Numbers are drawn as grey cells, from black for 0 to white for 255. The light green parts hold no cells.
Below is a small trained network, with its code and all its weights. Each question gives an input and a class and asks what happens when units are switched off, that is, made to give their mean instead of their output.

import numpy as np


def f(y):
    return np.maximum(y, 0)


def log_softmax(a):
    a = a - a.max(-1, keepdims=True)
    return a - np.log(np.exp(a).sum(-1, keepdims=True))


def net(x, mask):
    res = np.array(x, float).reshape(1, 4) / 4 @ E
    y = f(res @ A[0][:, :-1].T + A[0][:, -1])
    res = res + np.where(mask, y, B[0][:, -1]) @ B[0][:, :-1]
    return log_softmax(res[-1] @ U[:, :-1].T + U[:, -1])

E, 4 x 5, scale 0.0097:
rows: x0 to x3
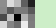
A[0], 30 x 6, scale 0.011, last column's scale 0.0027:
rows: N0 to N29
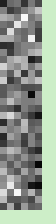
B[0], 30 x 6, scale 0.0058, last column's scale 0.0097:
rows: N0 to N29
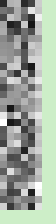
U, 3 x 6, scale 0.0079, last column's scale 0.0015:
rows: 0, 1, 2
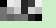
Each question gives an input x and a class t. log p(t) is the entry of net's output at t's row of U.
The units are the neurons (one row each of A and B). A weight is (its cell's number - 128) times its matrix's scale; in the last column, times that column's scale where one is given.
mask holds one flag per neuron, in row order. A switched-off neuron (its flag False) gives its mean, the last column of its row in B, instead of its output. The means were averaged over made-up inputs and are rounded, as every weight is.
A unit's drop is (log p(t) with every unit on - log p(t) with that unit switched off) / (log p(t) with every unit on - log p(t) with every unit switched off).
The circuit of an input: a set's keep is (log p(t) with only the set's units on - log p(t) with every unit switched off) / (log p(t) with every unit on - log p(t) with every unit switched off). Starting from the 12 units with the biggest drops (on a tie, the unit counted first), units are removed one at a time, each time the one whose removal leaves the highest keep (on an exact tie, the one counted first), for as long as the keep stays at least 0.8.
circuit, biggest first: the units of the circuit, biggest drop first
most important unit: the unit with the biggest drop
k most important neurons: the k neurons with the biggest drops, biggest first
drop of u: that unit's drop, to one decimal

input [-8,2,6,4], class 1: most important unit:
N11
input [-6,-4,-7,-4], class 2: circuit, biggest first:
N27; N10
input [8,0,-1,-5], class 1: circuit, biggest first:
N26; N16
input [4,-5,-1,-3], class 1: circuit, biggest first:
N2; N9
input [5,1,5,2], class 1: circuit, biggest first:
N26; N16
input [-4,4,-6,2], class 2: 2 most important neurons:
N27; N3
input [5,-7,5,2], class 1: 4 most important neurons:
N27; N26; N16; N3
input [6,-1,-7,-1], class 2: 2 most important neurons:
N27; N3
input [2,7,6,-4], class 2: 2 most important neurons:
N17; N29
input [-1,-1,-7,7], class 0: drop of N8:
-0.1
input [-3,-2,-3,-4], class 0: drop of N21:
0.1
